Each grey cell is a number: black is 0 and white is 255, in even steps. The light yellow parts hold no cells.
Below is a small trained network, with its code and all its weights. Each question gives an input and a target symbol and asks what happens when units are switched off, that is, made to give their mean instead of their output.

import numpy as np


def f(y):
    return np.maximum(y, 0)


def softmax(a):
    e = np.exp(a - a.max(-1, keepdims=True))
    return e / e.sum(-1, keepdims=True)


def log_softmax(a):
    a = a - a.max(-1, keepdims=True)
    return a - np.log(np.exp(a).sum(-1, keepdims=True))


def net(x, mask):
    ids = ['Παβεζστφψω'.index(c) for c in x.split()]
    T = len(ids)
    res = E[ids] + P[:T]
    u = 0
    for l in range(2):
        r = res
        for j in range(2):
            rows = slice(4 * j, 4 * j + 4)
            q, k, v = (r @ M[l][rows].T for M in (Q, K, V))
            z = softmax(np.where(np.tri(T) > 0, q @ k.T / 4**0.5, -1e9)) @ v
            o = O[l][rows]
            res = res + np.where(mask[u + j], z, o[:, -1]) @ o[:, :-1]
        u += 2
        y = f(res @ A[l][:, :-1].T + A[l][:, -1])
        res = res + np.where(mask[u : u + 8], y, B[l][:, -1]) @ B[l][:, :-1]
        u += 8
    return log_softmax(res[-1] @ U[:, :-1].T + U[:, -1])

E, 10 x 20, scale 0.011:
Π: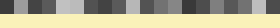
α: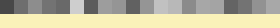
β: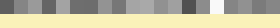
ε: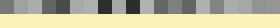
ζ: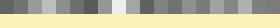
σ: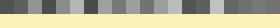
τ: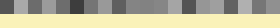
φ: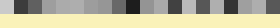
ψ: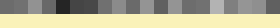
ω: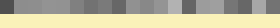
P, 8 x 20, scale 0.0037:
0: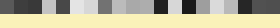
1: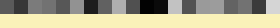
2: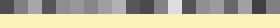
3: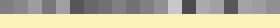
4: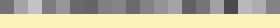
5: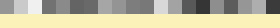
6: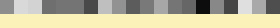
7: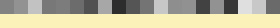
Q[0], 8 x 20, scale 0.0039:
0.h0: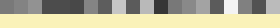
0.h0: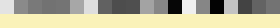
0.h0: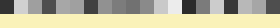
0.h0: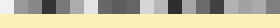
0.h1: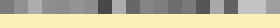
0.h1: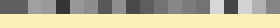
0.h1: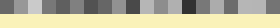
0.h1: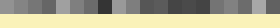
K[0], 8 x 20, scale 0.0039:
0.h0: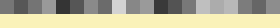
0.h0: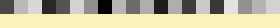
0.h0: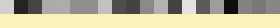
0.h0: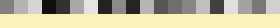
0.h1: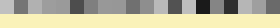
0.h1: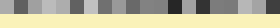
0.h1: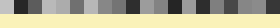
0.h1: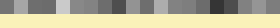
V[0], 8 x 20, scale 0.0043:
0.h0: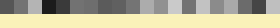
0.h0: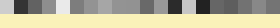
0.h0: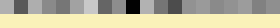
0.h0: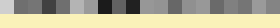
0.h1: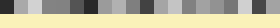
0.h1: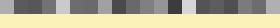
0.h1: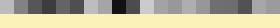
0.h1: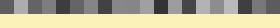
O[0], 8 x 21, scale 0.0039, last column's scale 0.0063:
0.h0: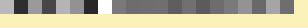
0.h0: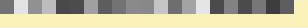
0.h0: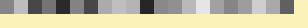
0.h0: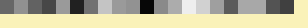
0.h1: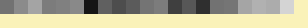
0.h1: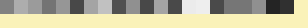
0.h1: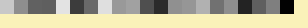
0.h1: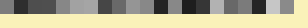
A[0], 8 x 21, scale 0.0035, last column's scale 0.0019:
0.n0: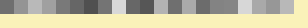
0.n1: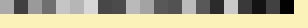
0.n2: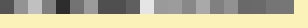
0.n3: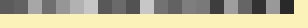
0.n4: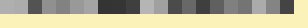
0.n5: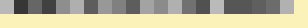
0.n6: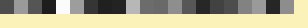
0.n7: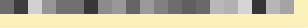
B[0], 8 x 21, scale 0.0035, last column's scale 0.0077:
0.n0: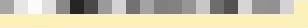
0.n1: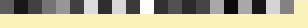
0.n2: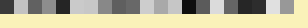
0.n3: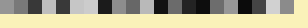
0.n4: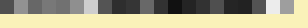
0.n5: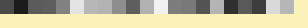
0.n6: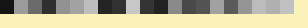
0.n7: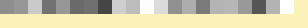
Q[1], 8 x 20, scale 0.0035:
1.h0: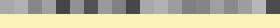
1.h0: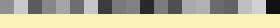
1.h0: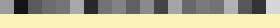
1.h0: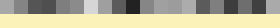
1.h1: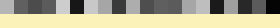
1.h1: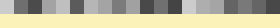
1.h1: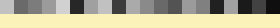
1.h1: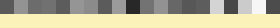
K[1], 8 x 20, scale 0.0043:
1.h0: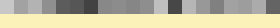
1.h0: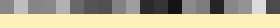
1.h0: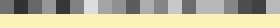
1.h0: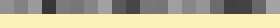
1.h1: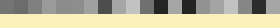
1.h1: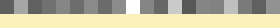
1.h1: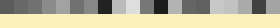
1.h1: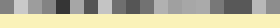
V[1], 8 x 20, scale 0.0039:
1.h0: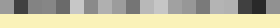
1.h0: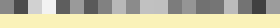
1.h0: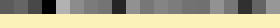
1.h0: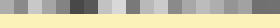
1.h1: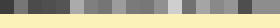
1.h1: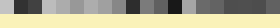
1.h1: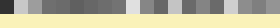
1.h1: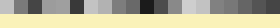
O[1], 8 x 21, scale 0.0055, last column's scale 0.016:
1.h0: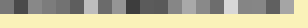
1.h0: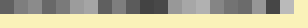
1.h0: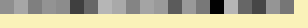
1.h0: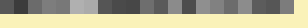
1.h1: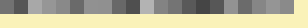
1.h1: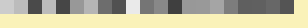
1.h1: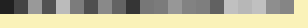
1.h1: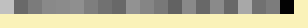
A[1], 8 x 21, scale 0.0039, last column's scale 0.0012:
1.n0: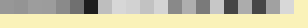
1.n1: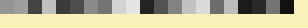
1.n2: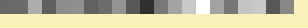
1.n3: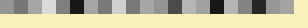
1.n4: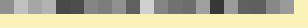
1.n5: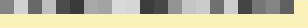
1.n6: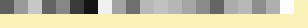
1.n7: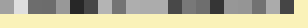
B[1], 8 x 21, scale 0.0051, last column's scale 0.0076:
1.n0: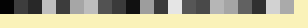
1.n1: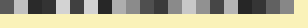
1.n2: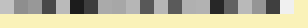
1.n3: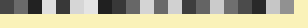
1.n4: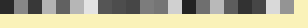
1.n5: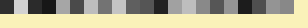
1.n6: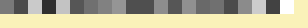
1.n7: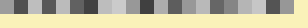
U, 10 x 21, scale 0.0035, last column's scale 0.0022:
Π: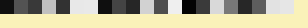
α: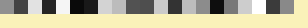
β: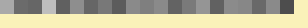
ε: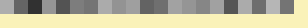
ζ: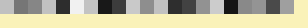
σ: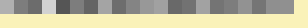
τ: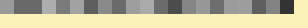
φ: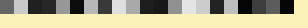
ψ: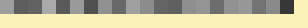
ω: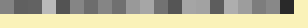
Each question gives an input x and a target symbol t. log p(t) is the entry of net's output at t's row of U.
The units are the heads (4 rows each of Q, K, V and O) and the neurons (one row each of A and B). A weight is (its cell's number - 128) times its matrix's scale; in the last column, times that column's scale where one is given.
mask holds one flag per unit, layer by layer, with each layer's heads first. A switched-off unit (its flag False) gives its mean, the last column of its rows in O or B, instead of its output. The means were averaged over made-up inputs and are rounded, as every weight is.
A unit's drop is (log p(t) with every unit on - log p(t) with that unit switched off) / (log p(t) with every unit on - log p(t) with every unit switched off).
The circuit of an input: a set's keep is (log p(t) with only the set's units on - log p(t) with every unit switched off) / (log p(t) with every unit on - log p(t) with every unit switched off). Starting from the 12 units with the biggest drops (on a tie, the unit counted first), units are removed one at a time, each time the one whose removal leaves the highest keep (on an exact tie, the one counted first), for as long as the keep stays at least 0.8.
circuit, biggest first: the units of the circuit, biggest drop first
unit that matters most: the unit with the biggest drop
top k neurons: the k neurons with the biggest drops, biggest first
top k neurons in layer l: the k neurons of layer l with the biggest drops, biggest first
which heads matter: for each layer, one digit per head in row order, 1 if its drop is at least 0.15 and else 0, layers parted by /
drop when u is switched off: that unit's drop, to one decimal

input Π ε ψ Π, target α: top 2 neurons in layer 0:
[0.n6; 0.n7]
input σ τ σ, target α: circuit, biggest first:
[1.h0; 1.n6; 1.h1]
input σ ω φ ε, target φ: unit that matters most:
1.h1
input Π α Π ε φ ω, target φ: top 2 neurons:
[1.n5; 1.n1]
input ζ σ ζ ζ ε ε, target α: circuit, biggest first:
[0.h0; 1.h1; 1.n2]
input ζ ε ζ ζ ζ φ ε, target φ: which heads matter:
11 / 01
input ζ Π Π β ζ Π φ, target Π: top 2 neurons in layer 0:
[0.n6; 0.n4]
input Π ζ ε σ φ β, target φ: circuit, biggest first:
[1.h1; 0.h0; 1.n5]
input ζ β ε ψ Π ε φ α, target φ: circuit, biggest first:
[1.h1; 0.h0; 0.h1; 1.n5]
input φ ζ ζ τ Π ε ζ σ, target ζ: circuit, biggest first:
[1.h1; 0.h1; 0.n6]
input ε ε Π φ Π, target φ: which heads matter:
00 / 01
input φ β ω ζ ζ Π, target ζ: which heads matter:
00 / 01
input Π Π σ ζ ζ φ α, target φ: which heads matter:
11 / 01
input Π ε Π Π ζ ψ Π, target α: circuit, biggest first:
[1.h0; 1.n7; 0.n6]
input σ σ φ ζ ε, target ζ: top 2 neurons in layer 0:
[0.n0; 0.n5]
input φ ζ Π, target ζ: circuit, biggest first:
[1.h1]
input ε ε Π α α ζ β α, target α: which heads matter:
00 / 10
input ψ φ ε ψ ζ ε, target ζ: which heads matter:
10 / 11
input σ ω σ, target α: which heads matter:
00 / 11
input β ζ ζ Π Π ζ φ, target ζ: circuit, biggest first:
[1.h1]
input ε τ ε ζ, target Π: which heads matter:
11 / 00
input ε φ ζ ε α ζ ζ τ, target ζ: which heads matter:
00 / 11
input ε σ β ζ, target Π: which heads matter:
11 / 10
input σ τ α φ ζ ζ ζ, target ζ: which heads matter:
00 / 11
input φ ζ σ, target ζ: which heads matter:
10 / 11
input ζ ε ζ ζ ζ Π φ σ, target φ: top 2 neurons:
[1.n1; 1.n5]
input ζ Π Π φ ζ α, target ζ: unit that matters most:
1.h0
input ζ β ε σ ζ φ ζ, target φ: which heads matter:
00 / 01
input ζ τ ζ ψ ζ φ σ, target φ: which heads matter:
10 / 01
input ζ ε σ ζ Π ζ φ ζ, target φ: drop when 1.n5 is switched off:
0.3
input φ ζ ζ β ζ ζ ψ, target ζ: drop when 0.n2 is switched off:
0.1
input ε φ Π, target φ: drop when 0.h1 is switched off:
0.2
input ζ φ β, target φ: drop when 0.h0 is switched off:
0.4
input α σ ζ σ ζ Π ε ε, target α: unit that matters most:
0.h0
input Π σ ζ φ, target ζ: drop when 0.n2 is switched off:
-0.1
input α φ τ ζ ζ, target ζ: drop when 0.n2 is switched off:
0.0
